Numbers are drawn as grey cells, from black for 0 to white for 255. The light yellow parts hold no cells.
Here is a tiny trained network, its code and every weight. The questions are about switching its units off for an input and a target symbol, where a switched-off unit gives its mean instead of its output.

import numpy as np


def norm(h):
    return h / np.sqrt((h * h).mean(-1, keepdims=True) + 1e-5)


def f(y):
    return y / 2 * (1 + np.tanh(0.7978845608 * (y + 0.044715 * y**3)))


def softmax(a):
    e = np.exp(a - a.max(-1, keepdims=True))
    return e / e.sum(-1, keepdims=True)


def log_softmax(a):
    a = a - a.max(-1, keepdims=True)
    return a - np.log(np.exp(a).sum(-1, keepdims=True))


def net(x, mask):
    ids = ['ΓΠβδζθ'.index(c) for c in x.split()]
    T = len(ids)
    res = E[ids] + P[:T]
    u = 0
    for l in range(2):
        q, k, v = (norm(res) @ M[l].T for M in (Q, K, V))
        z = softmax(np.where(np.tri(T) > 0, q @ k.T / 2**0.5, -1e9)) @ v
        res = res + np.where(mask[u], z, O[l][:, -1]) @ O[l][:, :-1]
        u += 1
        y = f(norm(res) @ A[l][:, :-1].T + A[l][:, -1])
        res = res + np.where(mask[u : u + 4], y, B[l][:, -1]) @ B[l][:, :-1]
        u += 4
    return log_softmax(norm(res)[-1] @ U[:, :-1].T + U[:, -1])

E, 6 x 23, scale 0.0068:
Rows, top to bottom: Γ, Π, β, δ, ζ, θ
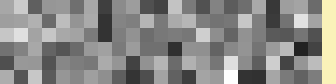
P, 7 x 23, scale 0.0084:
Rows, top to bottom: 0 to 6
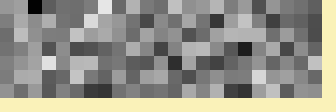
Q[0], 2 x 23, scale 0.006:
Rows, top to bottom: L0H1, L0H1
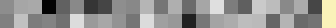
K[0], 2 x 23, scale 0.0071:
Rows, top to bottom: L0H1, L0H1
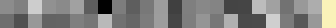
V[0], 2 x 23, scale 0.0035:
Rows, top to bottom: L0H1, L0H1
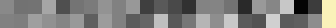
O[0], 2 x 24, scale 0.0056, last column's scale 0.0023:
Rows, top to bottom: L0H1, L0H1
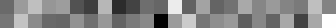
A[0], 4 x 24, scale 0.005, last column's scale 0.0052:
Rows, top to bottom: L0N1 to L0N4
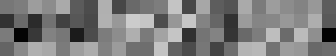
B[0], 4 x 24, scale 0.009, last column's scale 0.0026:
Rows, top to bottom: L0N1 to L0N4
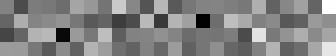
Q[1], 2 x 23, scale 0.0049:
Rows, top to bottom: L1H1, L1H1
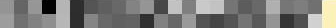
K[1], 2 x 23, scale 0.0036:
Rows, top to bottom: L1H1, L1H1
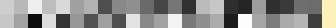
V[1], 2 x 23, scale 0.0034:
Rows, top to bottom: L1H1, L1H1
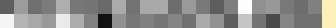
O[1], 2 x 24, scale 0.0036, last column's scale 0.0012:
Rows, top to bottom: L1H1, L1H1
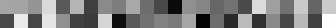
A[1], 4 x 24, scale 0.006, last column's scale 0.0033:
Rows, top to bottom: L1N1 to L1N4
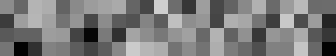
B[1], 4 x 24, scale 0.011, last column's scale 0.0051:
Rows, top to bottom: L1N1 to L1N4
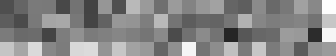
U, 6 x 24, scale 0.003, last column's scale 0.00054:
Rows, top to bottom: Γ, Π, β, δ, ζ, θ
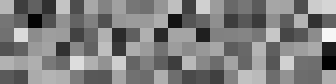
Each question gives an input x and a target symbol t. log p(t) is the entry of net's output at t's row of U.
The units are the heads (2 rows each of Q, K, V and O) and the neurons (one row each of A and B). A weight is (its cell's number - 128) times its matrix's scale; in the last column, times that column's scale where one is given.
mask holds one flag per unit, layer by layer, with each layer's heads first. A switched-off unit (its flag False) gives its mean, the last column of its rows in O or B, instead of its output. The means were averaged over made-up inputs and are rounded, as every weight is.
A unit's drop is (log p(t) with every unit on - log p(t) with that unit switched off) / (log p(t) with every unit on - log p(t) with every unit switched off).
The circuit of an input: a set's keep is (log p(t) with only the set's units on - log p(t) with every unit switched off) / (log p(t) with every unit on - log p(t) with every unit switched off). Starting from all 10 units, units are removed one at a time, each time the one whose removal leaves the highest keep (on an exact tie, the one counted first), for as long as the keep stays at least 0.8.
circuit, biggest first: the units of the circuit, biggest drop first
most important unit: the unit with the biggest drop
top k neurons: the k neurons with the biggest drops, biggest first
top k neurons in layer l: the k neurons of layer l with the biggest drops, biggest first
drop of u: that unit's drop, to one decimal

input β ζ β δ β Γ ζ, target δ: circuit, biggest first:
(L0H1, L0N3, L1N1)
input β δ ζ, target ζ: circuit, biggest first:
(L0H1, L1N1)
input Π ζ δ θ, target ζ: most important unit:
L0H1
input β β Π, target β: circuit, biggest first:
(L0N4, L1H1, L1N3)
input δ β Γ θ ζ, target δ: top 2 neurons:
(L1N1, L0N1)
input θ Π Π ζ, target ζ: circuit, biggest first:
(L0H1, L1N4)
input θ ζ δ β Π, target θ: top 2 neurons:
(L1N2, L1N1)
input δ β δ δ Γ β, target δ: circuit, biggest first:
(L0H1, L0N1, L1N1)
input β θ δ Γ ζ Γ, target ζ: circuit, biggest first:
(L0H1, L1N1)
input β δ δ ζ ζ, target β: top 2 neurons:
(L0N4, L1N3)
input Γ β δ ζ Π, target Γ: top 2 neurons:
(L0N3, L0N4)
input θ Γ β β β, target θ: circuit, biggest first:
(L0H1, L1N2)
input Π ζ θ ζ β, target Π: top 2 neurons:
(L0N4, L1N4)
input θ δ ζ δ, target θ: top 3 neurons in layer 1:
(L1N2, L1N1, L1N3)
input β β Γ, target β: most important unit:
L0N4
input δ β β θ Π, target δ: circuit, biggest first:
(L0H1, L1N1, L0N1)
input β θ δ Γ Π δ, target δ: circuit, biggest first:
(L0H1, L0N1, L1N1)
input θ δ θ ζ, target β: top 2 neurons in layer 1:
(L1N3, L1N1)
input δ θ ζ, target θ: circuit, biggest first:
(L1N2, L0H1)
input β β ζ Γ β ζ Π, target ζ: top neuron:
(L1N4)
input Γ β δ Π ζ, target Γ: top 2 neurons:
(L0N3, L0N4)
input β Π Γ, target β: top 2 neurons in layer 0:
(L0N4, L0N1)
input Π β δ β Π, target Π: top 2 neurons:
(L0N4, L1N4)
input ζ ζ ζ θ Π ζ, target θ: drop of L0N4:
0.1
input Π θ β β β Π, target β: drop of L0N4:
0.2
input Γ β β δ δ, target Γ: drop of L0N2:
0.0
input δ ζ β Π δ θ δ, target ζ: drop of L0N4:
0.0
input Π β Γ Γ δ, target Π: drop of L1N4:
0.1
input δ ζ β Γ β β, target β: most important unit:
L0N4
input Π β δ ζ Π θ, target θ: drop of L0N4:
0.1
